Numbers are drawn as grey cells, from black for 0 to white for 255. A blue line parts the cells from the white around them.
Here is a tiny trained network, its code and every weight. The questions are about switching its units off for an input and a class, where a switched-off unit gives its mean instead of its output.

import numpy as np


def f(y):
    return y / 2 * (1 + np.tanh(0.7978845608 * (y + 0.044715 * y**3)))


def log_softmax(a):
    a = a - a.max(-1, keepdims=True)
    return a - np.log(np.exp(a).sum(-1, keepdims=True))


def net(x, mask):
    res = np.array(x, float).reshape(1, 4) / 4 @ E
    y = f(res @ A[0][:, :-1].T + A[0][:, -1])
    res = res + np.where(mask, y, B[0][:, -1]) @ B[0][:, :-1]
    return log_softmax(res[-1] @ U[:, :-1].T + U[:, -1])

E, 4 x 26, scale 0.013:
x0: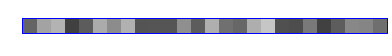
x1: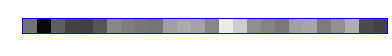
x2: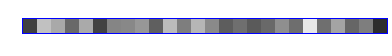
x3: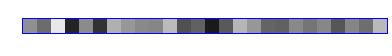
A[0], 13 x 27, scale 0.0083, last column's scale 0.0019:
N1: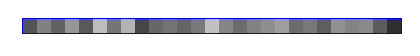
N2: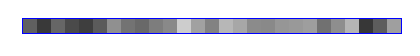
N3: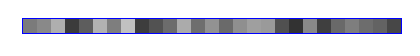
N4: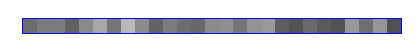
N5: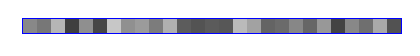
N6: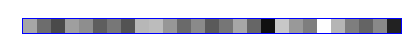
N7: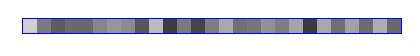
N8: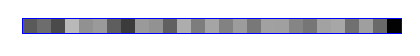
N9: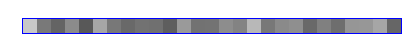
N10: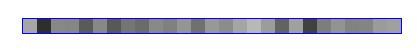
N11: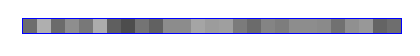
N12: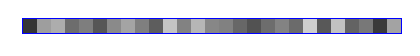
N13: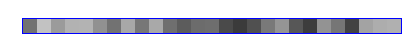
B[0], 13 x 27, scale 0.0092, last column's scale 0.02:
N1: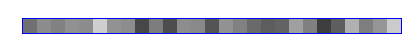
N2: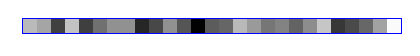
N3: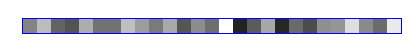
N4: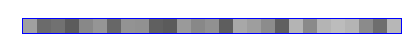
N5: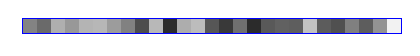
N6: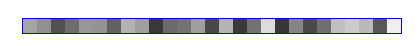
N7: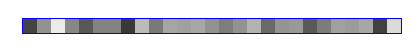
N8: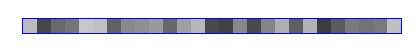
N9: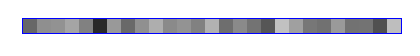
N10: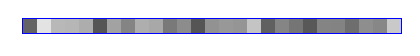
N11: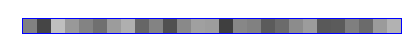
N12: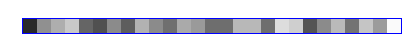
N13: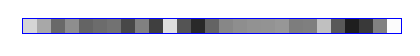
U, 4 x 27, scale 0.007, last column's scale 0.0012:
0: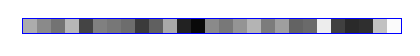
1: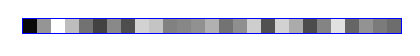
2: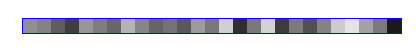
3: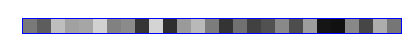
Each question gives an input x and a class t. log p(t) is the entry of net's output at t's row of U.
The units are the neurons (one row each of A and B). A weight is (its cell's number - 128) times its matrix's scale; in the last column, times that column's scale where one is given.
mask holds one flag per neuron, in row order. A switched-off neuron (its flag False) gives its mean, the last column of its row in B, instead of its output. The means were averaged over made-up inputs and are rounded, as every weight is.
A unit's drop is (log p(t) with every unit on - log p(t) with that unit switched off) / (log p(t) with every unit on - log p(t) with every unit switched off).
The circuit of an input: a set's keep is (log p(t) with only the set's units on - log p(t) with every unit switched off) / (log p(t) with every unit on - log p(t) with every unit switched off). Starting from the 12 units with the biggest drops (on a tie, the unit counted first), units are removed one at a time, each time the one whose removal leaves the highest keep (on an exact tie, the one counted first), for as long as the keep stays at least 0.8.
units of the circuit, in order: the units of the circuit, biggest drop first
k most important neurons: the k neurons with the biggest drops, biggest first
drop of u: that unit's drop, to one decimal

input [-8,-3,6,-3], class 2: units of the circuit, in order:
[N6]
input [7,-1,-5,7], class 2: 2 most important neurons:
[N3; N4]
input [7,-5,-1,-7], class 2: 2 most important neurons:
[N3; N5]
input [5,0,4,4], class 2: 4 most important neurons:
[N3; N7; N10; N9]
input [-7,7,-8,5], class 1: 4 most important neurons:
[N7; N10; N13; N9]
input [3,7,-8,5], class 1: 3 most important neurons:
[N7; N10; N13]
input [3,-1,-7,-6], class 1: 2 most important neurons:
[N7; N5]
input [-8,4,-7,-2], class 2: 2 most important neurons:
[N6; N12]
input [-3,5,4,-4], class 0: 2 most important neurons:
[N2; N5]
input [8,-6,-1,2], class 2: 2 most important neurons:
[N3; N2]
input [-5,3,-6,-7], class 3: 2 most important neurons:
[N8; N12]
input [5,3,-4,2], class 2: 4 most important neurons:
[N3; N12; N13; N4]
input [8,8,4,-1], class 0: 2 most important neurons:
[N2; N6]
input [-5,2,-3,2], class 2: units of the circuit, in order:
[N6]
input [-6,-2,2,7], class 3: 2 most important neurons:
[N5; N3]
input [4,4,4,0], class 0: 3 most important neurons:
[N2; N6; N7]
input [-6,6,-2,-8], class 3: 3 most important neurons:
[N8; N13; N3]
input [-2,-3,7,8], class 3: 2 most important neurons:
[N5; N7]
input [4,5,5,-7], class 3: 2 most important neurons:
[N13; N1]
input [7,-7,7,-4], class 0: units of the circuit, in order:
[N13]
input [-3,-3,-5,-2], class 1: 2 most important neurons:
[N2; N7]
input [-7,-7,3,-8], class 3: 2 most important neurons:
[N8; N2]
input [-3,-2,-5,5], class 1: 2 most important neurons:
[N7; N8]
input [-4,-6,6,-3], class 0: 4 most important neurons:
[N13; N7; N9; N10]
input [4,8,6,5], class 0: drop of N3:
0.0
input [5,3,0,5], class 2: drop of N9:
0.1
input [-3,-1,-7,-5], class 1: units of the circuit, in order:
[N7]
